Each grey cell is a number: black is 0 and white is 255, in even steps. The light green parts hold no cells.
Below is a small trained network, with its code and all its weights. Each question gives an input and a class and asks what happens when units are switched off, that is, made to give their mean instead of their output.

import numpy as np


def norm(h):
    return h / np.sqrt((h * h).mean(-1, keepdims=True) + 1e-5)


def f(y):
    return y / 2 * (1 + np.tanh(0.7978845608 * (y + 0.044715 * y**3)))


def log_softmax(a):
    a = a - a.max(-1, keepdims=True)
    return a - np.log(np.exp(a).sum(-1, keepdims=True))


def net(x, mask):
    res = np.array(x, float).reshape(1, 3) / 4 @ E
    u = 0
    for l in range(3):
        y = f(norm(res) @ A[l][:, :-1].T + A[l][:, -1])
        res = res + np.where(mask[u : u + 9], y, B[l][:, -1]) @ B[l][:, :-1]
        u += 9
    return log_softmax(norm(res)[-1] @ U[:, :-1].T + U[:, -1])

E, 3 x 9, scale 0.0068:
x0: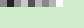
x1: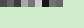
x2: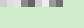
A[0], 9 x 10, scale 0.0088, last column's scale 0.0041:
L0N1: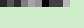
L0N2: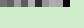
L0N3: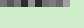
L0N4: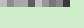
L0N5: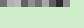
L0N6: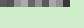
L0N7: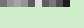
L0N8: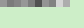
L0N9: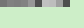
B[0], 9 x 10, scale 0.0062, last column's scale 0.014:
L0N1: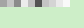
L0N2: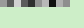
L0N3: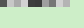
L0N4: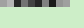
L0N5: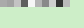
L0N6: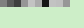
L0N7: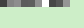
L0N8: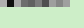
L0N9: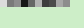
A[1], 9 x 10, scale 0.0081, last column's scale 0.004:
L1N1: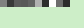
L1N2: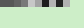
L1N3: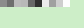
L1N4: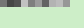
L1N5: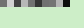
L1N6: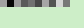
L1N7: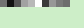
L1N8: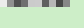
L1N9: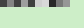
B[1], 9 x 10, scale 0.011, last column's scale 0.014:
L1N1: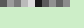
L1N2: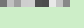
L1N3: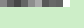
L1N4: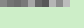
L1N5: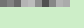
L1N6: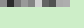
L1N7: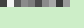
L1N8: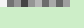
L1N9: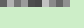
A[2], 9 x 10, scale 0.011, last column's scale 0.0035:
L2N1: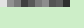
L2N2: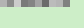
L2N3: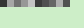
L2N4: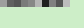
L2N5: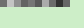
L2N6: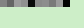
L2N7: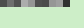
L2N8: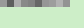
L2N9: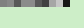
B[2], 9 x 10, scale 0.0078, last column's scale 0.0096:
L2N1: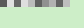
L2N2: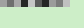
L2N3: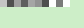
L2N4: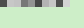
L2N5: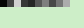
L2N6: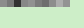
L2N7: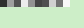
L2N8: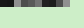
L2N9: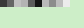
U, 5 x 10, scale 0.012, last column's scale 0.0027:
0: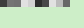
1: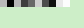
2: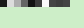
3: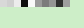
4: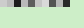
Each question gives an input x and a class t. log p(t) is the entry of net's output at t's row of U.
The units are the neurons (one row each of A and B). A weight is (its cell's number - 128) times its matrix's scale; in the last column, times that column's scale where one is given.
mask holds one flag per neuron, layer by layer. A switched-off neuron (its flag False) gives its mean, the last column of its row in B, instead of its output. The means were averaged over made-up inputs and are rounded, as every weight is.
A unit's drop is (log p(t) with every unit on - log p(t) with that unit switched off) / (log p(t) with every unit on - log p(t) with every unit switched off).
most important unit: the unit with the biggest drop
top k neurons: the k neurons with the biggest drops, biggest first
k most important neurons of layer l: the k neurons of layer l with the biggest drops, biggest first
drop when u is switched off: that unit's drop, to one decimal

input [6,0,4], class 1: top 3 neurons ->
L0N4, L1N6, L0N1
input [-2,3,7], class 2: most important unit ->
L0N7
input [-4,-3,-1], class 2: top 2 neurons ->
L0N1, L0N3
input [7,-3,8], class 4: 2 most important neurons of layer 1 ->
L1N3, L1N5
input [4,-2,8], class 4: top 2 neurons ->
L0N4, L0N5
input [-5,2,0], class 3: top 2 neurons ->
L0N5, L2N7
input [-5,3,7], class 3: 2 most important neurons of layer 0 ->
L0N5, L0N3
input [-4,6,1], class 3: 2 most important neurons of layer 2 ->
L2N7, L2N9
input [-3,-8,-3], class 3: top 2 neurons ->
L0N5, L1N3
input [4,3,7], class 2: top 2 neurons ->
L0N1, L1N9
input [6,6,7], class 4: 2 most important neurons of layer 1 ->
L1N7, L1N1
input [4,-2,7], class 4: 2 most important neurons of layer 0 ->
L0N4, L0N5
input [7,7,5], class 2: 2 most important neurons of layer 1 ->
L1N9, L1N7
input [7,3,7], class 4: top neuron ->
L0N1
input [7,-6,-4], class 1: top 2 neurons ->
L0N2, L1N6
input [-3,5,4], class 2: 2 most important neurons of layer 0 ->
L0N7, L0N6
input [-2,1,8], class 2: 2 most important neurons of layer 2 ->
L2N5, L2N3
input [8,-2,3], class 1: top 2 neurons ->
L0N4, L1N6
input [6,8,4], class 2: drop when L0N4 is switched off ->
0.2
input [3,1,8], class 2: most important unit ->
L0N1
